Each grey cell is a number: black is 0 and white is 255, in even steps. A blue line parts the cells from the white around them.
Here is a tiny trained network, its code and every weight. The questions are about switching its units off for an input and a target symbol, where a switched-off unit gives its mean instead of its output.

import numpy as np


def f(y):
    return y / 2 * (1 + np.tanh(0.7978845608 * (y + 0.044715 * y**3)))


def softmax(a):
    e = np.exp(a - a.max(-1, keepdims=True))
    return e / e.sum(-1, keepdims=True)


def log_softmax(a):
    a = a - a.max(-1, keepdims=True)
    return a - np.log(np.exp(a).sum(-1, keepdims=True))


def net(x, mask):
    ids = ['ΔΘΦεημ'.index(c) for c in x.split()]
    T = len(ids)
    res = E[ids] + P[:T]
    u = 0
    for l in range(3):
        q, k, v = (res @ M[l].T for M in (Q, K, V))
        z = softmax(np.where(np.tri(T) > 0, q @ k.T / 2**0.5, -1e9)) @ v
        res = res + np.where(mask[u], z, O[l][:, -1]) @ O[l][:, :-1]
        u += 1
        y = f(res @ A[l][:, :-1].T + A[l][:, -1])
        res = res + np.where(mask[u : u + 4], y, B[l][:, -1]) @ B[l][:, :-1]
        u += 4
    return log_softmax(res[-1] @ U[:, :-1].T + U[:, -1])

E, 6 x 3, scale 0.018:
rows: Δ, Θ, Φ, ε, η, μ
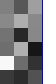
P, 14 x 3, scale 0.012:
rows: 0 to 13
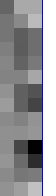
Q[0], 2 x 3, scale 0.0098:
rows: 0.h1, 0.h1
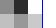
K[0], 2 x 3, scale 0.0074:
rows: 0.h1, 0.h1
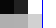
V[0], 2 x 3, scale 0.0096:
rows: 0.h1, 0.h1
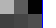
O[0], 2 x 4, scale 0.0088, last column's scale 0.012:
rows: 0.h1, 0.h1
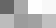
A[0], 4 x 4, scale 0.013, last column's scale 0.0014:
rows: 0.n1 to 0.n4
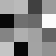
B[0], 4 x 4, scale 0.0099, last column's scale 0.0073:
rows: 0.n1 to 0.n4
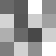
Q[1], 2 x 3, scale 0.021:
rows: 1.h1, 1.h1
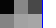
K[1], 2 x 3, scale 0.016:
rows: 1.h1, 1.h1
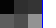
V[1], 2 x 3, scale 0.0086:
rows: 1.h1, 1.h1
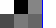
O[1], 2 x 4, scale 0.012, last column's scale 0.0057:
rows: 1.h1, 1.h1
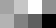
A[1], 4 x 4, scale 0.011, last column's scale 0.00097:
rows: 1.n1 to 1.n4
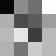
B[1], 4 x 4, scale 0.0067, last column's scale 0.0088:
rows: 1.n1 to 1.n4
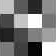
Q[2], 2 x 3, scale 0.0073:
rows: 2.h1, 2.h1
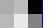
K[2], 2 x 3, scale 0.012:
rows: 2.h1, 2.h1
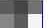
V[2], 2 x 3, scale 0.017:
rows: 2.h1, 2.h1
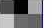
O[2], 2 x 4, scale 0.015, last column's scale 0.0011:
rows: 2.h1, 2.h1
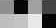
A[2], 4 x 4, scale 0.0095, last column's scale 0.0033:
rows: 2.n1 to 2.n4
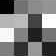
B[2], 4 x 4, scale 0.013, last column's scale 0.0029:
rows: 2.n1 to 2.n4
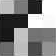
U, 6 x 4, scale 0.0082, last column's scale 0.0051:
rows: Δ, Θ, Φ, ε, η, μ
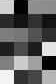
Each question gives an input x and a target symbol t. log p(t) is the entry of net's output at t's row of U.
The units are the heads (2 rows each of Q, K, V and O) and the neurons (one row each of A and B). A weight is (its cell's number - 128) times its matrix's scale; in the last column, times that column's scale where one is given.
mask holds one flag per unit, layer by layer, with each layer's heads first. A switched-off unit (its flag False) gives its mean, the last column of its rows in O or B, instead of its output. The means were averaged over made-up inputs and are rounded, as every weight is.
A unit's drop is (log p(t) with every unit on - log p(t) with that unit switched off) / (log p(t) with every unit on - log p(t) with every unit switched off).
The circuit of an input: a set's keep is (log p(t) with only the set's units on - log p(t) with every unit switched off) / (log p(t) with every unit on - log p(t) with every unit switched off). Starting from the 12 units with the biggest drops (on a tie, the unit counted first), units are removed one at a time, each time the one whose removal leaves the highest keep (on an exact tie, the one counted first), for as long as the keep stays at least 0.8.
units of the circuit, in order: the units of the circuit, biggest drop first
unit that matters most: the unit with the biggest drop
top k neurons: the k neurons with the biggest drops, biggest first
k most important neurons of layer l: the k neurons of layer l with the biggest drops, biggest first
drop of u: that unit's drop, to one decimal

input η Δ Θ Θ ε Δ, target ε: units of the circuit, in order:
0.h1
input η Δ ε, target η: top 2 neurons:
0.n2; 0.n4
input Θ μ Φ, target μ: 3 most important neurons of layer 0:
0.n3; 0.n2; 0.n4
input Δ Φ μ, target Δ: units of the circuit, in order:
0.h1; 2.h1
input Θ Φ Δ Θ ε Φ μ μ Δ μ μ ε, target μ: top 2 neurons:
2.n2; 0.n3
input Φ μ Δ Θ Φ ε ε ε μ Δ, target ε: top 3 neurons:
0.n2; 0.n1; 1.n3
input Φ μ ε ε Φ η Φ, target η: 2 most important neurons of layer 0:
0.n4; 0.n1
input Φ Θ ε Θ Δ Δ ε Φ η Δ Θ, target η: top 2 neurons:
0.n1; 1.n3
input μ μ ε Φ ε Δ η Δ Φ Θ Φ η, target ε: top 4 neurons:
1.n4; 2.n3; 0.n4; 0.n3
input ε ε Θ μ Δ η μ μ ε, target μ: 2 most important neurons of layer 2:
2.n2; 2.n3
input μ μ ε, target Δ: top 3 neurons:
0.n4; 0.n2; 1.n4
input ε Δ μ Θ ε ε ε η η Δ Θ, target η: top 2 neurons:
0.n3; 0.n1
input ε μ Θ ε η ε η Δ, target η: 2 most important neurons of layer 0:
0.n1; 0.n3
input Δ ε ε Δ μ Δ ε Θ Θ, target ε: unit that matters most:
0.n2
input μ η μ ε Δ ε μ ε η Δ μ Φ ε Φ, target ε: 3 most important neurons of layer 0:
0.n2; 0.n3; 0.n1
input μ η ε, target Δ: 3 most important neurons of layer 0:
0.n4; 0.n2; 0.n3
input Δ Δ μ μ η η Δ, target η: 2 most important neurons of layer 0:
0.n4; 0.n1
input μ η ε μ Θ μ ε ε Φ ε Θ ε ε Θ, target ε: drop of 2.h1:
0.3
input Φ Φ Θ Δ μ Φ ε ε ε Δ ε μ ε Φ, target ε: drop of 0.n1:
0.1
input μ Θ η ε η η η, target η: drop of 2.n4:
0.0
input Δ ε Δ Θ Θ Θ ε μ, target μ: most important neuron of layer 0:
0.n4
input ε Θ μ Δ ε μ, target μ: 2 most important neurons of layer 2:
2.n2; 2.n3
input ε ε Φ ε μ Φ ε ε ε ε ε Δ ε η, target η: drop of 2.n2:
-0.1
